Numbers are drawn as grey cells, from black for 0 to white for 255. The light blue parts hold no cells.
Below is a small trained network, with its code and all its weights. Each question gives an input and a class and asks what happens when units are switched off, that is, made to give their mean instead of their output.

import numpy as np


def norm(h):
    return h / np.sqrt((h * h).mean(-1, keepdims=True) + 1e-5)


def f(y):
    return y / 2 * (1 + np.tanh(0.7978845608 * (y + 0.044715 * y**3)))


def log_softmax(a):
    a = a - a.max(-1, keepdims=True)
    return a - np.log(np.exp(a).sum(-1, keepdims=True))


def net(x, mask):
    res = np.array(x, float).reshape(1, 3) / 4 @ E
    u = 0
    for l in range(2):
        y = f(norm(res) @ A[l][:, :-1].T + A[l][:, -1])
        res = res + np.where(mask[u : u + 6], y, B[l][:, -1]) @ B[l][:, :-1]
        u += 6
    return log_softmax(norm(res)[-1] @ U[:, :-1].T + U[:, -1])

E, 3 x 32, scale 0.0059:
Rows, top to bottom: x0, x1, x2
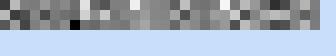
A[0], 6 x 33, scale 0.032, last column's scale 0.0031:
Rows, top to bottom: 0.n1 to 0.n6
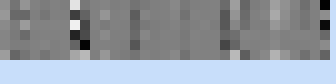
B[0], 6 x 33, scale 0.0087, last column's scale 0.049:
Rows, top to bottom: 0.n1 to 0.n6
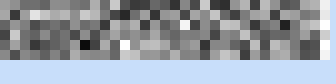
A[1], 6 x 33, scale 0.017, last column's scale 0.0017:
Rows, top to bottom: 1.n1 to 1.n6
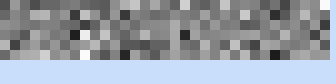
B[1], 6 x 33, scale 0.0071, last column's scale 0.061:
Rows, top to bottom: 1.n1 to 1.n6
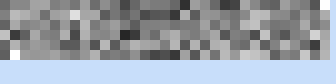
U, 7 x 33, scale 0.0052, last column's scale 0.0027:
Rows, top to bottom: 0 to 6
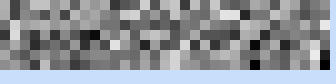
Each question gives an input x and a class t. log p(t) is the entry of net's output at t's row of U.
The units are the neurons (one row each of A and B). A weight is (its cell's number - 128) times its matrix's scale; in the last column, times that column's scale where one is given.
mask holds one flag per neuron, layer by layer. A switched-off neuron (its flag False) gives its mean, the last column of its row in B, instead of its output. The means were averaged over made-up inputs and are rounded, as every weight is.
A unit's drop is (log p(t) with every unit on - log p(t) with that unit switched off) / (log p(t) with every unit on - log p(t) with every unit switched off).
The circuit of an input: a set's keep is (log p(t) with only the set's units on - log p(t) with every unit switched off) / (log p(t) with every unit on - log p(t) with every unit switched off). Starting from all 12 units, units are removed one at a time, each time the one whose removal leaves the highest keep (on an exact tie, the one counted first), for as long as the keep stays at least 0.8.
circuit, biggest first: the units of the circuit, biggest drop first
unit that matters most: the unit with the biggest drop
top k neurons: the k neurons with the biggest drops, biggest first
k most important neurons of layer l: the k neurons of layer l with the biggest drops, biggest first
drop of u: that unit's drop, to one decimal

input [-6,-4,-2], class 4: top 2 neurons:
(0.n3 0.n1)
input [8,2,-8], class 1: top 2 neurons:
(0.n2 0.n5)
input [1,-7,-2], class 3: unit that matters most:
0.n1
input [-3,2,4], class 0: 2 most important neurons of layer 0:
(0.n2 0.n5)
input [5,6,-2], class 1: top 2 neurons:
(0.n2 0.n6)
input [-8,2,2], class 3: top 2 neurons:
(0.n5 0.n4)
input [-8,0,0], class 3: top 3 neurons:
(0.n5 0.n2 1.n1)
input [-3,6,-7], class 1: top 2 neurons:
(0.n6 1.n5)
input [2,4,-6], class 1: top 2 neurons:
(0.n6 1.n5)
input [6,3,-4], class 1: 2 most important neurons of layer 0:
(0.n2 0.n4)
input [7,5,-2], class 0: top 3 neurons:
(0.n3 0.n5 0.n1)
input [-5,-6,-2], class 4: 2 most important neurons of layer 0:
(0.n3 0.n1)
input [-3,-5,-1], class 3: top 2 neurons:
(0.n5 1.n1)
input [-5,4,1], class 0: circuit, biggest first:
(0.n2)
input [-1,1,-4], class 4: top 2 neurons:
(0.n1 0.n3)
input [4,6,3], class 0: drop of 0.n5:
0.6
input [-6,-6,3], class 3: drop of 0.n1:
0.0
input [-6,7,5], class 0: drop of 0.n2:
0.1
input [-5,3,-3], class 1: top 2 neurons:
(0.n6 0.n2)
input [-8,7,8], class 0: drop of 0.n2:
0.6
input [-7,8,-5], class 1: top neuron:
(0.n6)
